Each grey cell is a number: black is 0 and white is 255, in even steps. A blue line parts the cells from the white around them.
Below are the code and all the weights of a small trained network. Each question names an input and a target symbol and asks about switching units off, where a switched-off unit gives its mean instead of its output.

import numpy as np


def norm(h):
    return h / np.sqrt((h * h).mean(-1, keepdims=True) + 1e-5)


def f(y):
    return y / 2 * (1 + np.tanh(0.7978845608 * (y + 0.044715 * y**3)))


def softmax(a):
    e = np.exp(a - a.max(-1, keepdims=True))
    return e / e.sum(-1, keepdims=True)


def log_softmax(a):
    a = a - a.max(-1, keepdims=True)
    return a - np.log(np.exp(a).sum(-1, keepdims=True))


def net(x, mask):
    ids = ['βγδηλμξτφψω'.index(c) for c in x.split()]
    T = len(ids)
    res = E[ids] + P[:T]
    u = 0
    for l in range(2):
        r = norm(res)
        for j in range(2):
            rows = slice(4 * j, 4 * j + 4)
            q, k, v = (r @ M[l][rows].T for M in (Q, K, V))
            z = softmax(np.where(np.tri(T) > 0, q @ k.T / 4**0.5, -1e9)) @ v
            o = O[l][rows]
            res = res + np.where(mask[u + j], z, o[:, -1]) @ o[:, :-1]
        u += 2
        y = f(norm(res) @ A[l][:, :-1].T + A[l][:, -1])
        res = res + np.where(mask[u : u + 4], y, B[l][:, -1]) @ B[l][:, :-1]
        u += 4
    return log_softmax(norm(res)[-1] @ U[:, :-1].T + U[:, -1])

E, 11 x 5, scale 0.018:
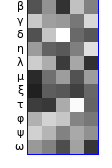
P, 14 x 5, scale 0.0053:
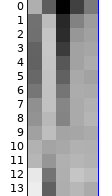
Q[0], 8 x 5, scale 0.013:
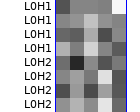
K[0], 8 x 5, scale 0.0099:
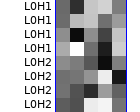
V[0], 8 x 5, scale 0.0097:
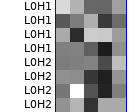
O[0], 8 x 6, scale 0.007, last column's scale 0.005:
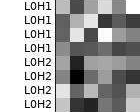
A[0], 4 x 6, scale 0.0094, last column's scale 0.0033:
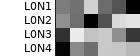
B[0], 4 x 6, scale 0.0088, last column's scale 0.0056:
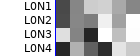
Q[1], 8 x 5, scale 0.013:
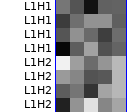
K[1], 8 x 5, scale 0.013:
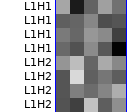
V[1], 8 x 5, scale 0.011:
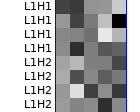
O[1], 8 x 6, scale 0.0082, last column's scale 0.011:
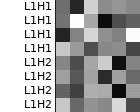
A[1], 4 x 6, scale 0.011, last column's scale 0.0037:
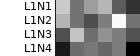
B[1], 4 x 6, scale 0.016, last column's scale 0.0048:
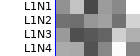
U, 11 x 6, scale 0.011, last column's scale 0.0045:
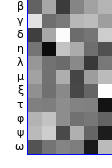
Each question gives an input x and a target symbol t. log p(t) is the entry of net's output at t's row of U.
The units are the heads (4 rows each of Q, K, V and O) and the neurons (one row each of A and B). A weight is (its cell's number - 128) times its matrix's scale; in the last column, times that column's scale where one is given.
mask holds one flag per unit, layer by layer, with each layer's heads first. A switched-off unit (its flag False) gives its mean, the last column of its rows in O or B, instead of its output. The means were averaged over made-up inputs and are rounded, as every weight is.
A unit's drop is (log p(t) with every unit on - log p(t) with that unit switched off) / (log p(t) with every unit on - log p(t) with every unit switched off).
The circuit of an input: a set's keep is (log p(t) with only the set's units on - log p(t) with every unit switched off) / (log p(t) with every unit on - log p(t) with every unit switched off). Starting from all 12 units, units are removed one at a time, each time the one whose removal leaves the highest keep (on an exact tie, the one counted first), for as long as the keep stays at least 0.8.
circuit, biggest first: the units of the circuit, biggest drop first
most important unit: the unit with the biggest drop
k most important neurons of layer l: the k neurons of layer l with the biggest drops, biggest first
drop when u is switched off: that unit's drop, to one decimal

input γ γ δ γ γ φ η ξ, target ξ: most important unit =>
L0H1
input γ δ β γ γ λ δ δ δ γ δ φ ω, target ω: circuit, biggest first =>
L0N3, L1H2
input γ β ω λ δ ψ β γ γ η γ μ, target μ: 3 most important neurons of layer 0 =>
L0N3, L0N2, L0N4
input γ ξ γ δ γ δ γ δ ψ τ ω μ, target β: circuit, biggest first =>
L0H1, L0N4, L1H1
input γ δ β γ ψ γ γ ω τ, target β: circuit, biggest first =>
L0H2, L0N4
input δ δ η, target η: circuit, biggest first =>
L0H2, L1N1, L0H1
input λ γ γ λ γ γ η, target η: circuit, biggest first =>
L0H2, L1H2
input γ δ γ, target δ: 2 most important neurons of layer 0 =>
L0N3, L0N1
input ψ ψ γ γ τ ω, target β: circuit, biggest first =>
L0H2, L1N3
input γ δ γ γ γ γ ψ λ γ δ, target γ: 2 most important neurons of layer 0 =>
L0N3, L0N1
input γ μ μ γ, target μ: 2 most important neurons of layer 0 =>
L0N3, L0N4
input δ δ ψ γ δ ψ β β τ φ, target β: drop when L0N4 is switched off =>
0.1
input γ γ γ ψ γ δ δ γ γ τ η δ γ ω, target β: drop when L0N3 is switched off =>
-0.1
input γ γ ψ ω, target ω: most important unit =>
L0H2
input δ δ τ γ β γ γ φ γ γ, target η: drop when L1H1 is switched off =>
0.8
